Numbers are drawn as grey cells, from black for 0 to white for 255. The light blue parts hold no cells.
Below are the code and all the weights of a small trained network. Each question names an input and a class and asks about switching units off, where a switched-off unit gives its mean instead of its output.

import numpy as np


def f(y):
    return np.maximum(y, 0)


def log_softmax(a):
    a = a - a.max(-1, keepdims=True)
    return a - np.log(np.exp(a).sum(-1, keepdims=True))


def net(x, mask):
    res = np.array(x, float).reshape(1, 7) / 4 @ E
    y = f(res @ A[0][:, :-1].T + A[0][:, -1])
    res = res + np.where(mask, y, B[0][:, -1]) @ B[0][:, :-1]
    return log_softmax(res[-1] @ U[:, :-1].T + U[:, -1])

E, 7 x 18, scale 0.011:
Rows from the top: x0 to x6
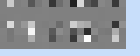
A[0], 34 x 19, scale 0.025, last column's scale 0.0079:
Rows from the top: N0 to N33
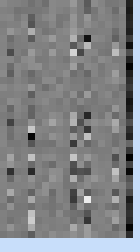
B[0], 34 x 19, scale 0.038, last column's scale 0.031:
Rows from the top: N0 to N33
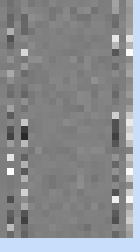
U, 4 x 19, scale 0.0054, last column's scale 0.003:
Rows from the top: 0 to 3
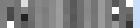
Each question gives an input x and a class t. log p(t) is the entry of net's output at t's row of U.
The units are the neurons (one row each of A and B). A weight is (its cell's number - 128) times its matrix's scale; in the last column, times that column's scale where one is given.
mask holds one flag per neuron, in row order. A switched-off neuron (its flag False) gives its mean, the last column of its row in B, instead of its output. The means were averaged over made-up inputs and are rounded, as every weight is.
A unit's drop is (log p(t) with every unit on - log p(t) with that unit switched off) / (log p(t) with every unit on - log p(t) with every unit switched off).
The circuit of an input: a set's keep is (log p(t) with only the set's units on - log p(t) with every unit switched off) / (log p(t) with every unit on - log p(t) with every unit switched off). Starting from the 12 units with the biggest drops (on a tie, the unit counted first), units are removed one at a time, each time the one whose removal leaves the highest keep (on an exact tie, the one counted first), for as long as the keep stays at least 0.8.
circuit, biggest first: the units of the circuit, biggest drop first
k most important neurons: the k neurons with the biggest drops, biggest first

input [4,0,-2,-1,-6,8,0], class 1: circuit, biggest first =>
(N28)
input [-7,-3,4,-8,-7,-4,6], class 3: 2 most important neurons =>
(N24, N27)
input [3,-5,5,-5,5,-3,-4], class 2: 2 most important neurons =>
(N18, N31)
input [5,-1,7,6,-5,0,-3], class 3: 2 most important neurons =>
(N7, N22)
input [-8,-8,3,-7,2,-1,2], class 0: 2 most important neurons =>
(N7, N17)
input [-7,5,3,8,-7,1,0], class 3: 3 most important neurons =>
(N22, N32, N27)
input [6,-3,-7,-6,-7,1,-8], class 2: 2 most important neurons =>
(N19, N7)
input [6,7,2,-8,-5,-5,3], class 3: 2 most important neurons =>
(N24, N7)
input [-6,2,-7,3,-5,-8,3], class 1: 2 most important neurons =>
(N5, N16)
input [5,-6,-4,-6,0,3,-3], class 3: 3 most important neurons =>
(N24, N7, N17)
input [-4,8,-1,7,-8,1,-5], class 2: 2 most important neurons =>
(N19, N24)
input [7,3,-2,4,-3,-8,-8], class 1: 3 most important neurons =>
(N5, N16, N7)
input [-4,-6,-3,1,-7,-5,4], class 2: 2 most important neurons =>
(N19, N28)
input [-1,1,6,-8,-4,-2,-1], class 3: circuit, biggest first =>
(N24)
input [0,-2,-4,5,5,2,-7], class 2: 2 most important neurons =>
(N24, N31)
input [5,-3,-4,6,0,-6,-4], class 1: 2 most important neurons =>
(N24, N5)
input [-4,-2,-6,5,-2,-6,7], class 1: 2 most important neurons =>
(N5, N24)
